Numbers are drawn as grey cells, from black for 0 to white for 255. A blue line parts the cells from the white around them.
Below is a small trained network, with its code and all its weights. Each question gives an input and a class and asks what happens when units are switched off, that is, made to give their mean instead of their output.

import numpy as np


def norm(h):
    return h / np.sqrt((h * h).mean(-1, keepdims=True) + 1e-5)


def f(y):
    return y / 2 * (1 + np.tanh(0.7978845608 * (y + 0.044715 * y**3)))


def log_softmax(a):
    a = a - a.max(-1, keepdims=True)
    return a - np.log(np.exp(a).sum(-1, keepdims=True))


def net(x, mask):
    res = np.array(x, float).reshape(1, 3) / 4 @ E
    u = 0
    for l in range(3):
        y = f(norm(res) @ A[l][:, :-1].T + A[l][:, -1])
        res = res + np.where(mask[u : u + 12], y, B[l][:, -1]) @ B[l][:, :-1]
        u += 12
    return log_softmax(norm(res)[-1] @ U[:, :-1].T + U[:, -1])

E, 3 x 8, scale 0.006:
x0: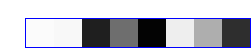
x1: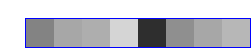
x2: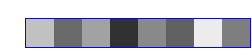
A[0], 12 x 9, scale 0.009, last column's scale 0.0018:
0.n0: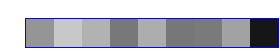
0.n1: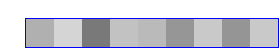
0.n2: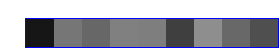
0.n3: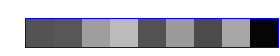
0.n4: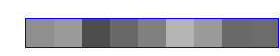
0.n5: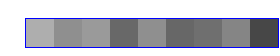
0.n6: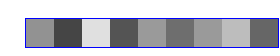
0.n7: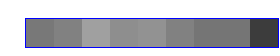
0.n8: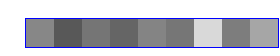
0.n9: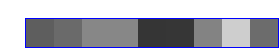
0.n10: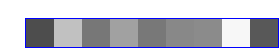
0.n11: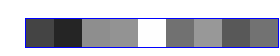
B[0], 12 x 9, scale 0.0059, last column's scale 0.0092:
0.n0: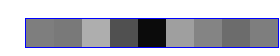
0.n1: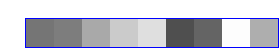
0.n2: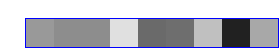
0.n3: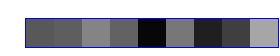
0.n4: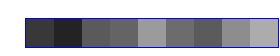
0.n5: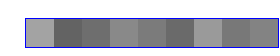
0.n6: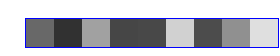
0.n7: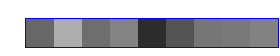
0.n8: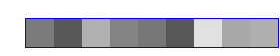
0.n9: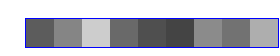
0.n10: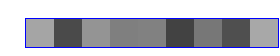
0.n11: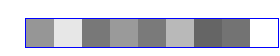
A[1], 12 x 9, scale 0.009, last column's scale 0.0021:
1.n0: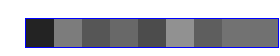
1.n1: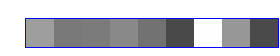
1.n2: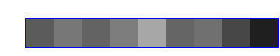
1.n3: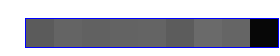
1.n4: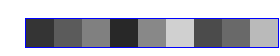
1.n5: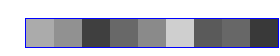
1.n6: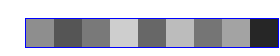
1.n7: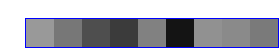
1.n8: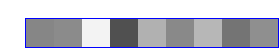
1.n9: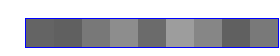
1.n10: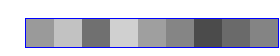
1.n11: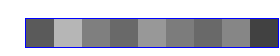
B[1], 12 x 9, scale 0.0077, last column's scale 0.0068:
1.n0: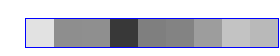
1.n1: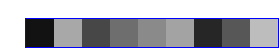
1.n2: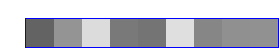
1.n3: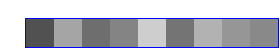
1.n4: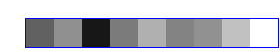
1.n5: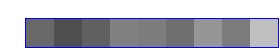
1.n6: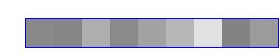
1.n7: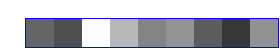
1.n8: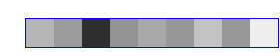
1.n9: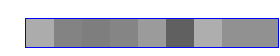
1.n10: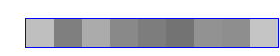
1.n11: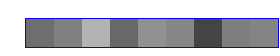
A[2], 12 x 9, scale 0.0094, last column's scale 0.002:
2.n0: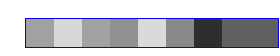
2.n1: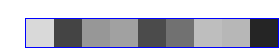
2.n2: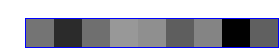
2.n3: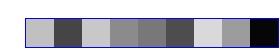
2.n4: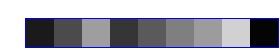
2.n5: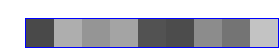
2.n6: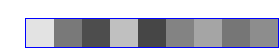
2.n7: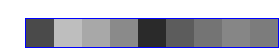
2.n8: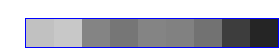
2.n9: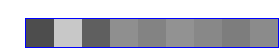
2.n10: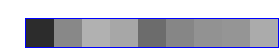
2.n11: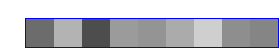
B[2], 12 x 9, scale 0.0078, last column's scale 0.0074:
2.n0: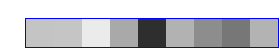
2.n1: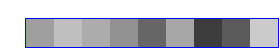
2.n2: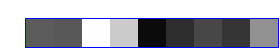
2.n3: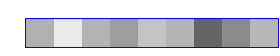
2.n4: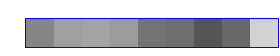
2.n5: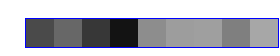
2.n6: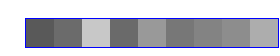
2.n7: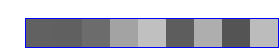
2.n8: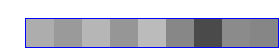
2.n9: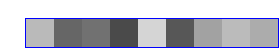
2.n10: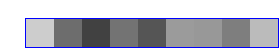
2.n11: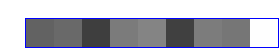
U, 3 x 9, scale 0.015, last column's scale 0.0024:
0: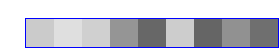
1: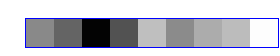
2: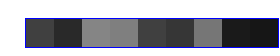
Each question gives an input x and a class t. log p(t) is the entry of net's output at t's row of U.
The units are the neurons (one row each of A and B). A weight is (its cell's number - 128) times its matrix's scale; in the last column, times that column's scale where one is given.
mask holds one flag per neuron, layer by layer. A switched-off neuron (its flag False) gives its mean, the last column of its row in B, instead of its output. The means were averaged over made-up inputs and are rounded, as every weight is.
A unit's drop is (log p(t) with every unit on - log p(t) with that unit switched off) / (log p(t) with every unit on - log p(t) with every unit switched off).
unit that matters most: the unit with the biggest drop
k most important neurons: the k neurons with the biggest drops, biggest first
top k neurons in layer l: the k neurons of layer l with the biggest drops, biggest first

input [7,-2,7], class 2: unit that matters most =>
1.n7
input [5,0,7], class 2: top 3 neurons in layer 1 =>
1.n1; 1.n7; 1.n4
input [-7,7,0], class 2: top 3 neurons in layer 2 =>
2.n7; 2.n5; 2.n0
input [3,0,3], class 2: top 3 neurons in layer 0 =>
0.n11; 0.n4; 0.n6
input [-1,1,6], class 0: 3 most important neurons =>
0.n6; 0.n8; 2.n4
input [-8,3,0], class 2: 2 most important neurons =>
0.n3; 1.n10
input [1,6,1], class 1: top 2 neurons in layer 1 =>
1.n1; 1.n0
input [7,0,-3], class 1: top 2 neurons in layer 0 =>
0.n4; 0.n2
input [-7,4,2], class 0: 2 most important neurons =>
1.n1; 0.n6
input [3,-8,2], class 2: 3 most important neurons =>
1.n7; 0.n6; 2.n2
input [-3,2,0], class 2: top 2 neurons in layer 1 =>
1.n10; 1.n8
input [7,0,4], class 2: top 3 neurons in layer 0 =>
0.n4; 0.n11; 0.n6
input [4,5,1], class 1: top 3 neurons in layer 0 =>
0.n11; 0.n6; 0.n3
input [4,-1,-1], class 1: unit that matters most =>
0.n4
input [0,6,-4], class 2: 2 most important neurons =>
0.n3; 1.n8
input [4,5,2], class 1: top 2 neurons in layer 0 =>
0.n11; 0.n6
